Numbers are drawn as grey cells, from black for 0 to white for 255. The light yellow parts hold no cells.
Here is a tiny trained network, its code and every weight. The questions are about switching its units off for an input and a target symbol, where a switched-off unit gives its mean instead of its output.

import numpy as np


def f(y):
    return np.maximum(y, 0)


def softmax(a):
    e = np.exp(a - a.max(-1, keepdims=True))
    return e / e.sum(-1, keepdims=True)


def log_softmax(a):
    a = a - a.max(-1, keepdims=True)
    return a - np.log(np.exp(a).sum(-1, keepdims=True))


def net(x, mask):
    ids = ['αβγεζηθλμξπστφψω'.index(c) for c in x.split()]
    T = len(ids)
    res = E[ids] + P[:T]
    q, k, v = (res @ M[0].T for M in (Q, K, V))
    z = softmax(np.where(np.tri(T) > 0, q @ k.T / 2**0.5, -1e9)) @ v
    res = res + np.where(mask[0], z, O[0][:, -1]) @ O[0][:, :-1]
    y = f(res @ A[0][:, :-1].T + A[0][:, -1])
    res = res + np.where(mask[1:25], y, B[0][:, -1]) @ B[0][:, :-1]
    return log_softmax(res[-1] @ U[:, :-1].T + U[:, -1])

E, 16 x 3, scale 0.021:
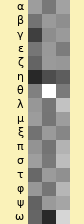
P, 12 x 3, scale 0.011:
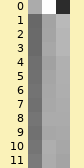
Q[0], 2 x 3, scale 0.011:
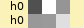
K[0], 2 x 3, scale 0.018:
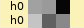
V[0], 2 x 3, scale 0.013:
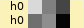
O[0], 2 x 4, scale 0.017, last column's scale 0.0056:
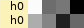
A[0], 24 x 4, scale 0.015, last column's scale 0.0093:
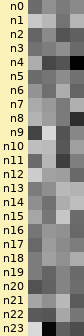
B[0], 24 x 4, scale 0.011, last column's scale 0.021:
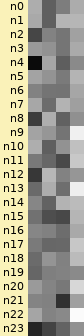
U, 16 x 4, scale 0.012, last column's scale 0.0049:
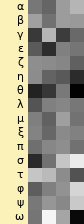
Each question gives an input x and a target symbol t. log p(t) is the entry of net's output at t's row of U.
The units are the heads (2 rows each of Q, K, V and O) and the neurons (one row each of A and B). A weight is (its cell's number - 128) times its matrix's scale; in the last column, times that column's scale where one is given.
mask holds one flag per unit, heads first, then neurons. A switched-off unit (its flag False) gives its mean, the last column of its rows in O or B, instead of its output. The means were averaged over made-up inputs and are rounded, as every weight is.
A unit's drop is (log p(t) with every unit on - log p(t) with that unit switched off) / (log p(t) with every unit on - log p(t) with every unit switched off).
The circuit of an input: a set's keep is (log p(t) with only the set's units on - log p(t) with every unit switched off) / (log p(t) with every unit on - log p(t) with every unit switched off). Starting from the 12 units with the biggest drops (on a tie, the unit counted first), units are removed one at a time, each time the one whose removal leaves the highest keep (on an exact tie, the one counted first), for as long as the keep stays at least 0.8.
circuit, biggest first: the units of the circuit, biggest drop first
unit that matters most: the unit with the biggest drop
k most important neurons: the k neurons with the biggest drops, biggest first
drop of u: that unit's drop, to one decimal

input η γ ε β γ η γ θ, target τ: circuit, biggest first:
h0, n10
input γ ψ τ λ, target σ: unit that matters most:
n14
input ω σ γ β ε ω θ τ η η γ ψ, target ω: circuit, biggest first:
n15, n11, n10
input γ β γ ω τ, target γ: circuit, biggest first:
h0, n1
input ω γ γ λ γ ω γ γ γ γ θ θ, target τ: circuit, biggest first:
h0, n9
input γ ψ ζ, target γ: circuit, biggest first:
h0, n1
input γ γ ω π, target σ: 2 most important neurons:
n14, n9
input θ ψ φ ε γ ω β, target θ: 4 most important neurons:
n23, n4, n12, n8
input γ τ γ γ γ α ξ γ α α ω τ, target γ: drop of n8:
-0.1
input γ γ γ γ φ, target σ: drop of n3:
-0.1
